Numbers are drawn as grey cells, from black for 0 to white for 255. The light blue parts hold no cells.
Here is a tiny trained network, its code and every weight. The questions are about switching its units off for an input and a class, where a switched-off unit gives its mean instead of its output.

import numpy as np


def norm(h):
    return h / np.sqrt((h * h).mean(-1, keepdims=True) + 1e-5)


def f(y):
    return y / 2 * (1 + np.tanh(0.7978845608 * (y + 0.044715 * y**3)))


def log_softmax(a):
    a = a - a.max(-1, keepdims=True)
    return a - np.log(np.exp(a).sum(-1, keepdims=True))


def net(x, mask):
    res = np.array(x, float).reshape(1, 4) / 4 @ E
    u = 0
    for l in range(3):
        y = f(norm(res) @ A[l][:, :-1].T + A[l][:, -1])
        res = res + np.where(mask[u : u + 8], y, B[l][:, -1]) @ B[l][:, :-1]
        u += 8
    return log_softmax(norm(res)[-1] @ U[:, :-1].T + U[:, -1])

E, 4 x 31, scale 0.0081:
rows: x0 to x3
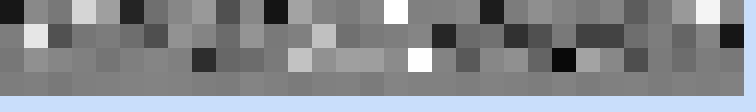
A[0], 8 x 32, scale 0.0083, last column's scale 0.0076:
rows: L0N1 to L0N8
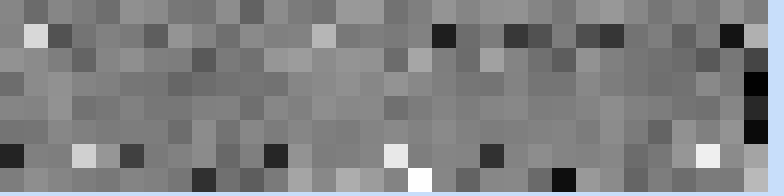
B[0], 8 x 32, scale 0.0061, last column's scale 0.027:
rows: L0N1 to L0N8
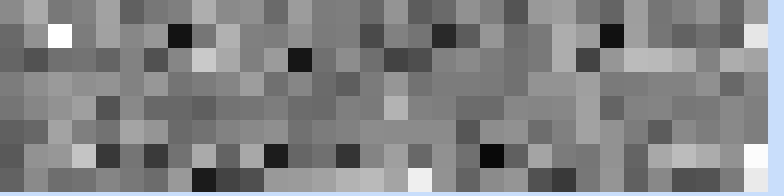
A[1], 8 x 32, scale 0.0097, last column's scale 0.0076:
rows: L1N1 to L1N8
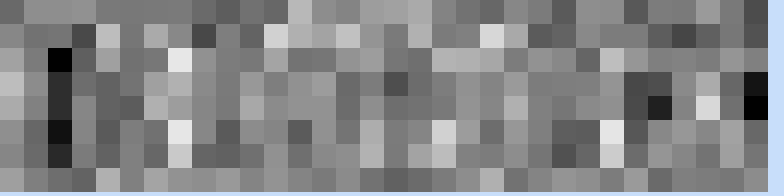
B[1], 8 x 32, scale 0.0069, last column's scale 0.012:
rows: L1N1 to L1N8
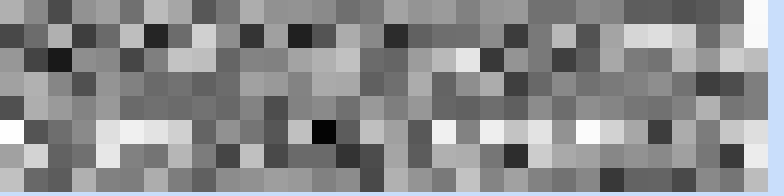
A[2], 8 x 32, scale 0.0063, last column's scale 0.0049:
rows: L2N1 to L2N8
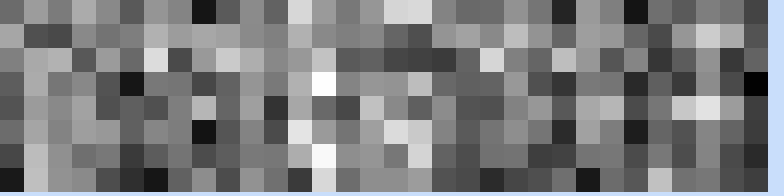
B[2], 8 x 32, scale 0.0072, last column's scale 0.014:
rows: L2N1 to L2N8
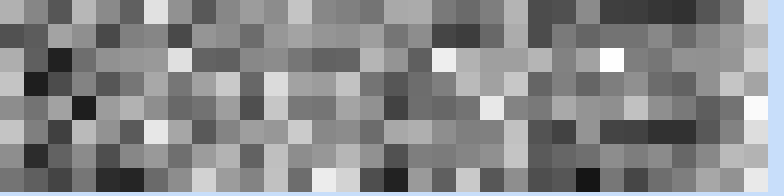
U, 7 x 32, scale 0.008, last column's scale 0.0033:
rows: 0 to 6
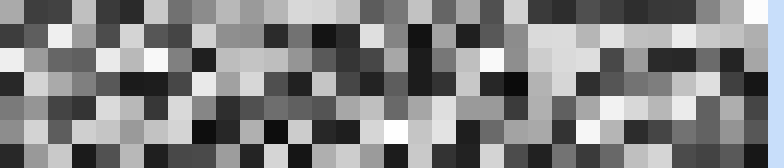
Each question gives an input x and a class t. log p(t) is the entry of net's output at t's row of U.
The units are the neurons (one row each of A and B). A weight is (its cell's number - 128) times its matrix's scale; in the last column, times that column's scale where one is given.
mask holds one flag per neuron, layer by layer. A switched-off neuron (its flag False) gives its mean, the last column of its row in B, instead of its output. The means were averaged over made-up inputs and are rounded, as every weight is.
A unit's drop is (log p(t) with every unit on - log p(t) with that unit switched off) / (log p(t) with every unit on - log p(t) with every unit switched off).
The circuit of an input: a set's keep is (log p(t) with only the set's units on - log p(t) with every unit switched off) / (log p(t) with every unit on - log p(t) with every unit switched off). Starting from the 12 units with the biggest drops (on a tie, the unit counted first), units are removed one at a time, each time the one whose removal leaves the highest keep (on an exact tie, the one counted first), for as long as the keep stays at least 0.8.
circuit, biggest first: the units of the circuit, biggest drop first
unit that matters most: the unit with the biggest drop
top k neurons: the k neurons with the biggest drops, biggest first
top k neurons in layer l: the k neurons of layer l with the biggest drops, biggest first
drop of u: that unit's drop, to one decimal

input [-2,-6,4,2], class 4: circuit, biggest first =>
[L0N7; L0N2; L1N2]
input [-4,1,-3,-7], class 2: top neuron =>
[L0N8]
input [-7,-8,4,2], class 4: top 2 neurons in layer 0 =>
[L0N2; L0N7]
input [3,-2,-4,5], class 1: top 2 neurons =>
[L0N8; L0N2]
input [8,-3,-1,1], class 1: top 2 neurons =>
[L0N8; L0N7]
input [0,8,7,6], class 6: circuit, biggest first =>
[L0N7; L1N2]
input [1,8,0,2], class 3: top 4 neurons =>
[L0N2; L0N8; L1N6; L1N1]
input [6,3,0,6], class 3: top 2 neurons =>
[L0N7; L0N8]
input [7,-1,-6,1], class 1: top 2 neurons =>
[L0N2; L0N8]
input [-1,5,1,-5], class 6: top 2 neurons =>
[L1N6; L0N7]
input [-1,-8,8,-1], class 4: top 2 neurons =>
[L0N7; L1N2]
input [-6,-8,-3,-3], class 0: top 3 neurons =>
[L0N7; L0N8; L0N2]
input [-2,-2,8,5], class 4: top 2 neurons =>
[L0N2; L1N2]
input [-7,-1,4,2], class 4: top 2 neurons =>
[L0N2; L0N7]
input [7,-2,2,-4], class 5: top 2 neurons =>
[L0N2; L1N6]
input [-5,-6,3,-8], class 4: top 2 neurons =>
[L0N2; L0N7]
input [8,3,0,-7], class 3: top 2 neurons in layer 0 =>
[L0N7; L0N8]
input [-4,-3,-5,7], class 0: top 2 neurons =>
[L0N7; L0N8]
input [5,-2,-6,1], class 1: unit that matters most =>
L0N2
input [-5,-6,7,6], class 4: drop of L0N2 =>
1.1
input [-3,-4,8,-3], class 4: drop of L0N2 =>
0.9
